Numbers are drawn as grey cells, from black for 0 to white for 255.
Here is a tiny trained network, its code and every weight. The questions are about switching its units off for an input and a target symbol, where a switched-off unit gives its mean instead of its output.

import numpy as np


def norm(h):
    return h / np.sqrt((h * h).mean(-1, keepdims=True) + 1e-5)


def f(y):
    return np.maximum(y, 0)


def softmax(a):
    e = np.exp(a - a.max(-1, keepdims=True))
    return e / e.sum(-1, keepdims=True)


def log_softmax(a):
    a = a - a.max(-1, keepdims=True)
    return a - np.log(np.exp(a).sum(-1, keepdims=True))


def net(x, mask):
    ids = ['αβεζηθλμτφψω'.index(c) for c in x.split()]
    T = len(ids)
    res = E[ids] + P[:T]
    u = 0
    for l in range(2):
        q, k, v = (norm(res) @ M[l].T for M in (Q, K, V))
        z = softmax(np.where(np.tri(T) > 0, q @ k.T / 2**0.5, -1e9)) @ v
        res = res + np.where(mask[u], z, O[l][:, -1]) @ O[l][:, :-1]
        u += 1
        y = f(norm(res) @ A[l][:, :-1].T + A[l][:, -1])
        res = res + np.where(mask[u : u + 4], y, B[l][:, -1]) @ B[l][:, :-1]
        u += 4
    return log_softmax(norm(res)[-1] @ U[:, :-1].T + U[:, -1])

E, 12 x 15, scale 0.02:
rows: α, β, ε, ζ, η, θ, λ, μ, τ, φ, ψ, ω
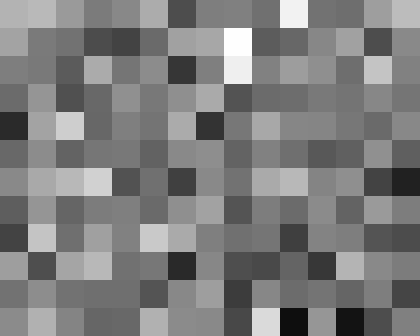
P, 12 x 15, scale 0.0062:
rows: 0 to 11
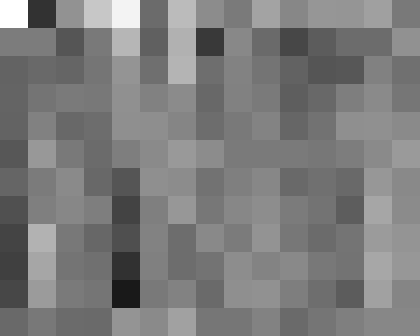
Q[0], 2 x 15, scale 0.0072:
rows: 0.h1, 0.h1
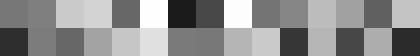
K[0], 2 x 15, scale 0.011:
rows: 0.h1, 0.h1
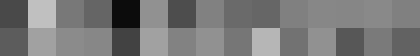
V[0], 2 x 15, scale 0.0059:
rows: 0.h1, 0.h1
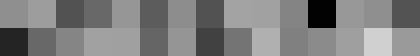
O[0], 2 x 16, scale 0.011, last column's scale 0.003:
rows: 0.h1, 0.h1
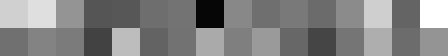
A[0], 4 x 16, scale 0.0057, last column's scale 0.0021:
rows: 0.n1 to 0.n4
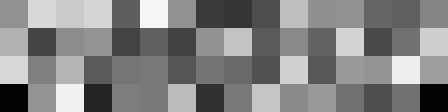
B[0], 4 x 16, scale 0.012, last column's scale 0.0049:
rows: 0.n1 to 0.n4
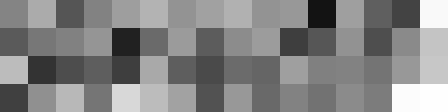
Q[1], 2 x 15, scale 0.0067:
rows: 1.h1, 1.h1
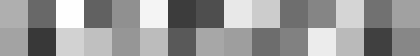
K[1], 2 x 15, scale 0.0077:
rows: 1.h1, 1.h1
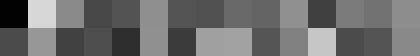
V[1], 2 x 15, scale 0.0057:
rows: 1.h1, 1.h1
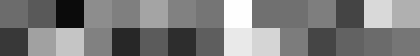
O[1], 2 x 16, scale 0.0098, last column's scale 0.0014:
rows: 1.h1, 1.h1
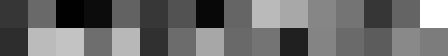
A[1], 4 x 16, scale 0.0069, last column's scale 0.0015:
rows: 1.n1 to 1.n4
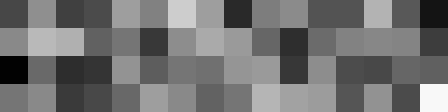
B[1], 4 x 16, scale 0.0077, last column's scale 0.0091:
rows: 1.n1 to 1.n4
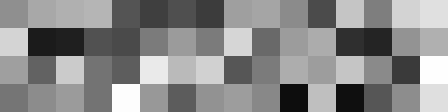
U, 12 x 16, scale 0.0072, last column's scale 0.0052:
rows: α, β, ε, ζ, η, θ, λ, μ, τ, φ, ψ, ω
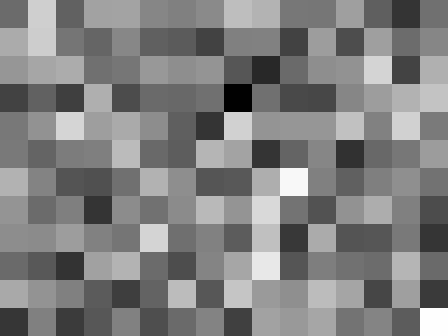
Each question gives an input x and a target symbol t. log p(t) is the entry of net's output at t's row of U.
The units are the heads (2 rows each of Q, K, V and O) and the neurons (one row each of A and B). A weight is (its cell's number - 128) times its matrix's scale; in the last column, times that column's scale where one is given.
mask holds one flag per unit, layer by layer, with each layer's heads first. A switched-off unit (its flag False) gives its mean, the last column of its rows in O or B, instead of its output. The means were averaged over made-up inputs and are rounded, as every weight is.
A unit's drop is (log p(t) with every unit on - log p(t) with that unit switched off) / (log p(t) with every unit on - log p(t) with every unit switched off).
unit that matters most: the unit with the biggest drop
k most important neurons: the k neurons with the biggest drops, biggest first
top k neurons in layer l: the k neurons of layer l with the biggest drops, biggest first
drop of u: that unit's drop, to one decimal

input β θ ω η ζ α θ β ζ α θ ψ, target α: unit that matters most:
0.h1
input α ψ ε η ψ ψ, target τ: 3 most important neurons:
[1.n4 1.n3 0.n3]
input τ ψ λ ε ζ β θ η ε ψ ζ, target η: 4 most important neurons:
[1.n1 0.n2 0.n1 0.n3]
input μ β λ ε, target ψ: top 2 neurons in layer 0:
[0.n2 0.n1]
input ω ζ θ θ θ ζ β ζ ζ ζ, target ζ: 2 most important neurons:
[1.n3 1.n4]
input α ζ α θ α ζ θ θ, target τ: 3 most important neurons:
[1.n4 1.n3 0.n1]
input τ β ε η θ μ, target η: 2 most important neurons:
[1.n1 0.n2]
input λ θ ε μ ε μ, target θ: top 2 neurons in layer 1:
[1.n2 1.n3]
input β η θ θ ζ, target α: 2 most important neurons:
[0.n1 0.n4]
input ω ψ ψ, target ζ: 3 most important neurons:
[1.n3 1.n4 0.n1]
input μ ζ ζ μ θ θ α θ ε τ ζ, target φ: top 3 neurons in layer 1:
[1.n4 1.n1 1.n3]
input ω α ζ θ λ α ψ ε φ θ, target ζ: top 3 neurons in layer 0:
[0.n1 0.n4 0.n3]
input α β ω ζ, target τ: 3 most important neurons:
[1.n4 1.n3 0.n4]
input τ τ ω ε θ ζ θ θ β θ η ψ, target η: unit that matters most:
1.n1
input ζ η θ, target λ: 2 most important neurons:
[0.n1 0.n2]
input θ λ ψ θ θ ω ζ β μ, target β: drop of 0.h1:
0.4
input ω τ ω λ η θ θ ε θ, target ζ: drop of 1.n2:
0.1
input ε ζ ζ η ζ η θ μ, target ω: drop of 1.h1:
1.8
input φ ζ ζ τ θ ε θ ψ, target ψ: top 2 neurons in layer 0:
[0.n2 0.n3]
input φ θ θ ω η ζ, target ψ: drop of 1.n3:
0.0
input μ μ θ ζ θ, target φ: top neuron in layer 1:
[1.n4]
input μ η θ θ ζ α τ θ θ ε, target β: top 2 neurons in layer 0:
[0.n4 0.n1]
